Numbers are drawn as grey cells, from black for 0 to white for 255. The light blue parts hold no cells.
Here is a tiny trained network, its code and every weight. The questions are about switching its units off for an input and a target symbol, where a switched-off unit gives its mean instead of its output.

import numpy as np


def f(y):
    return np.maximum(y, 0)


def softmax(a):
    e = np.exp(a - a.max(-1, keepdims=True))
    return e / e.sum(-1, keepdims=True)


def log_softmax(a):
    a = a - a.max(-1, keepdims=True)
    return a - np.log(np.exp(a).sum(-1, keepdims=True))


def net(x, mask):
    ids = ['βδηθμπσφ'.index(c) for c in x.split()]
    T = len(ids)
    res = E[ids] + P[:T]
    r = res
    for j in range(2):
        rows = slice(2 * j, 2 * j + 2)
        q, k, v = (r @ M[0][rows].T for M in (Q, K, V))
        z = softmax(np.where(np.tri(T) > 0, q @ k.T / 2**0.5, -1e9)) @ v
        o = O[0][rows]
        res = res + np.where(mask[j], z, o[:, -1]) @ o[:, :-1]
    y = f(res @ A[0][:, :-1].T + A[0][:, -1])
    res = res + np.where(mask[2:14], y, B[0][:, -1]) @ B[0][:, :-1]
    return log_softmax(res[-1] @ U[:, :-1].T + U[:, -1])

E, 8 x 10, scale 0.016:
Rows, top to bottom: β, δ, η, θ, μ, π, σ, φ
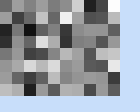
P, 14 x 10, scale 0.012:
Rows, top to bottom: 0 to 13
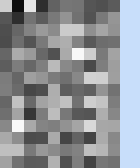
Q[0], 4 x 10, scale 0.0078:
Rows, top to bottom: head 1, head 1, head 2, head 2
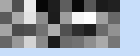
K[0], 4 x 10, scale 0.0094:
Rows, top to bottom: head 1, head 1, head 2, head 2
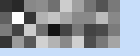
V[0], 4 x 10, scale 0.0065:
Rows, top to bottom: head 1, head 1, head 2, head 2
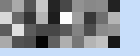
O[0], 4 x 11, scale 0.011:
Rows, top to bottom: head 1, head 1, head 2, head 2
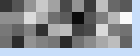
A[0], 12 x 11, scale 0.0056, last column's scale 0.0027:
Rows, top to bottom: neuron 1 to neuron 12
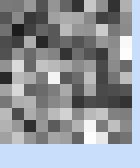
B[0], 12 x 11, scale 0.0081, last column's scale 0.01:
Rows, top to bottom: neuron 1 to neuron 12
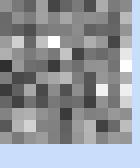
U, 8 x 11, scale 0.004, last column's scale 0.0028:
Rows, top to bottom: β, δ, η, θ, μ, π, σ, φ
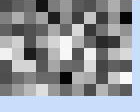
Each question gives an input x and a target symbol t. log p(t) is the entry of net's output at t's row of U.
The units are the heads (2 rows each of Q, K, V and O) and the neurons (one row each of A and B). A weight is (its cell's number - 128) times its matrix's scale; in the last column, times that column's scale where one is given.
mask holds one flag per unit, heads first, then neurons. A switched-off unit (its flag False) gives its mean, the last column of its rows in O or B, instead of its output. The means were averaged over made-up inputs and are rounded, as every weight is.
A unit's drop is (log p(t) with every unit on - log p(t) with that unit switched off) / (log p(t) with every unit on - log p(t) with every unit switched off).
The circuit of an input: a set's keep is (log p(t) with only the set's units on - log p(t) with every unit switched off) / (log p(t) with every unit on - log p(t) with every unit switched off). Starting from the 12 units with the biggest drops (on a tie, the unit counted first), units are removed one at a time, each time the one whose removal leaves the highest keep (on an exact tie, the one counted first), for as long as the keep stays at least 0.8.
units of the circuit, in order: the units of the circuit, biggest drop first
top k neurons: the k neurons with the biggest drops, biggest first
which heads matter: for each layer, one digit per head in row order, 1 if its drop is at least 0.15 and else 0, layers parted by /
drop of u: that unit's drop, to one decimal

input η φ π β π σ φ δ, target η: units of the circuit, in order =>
(head 1; head 2)
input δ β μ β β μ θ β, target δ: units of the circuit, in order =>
(head 2; head 1; neuron 5)
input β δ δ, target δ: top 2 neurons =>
(neuron 6; neuron 4)
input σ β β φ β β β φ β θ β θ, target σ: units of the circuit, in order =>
(head 2)
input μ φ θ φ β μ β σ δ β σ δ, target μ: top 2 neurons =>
(neuron 8; neuron 4)
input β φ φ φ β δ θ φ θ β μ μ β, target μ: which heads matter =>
01
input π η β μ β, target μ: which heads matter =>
11
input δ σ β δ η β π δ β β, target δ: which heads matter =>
01
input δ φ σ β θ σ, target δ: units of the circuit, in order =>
(head 2; head 1)
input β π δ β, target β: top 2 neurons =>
(neuron 8; neuron 9)
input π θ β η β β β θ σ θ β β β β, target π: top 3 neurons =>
(neuron 11; neuron 8; neuron 6)
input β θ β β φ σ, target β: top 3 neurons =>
(neuron 8; neuron 9; neuron 4)
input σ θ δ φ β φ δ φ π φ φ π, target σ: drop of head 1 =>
0.4
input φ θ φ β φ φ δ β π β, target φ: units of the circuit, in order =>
(head 1)
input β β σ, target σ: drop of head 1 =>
0.2
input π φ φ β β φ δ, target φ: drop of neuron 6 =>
0.1
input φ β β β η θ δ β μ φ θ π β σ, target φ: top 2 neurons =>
(neuron 4; neuron 1)
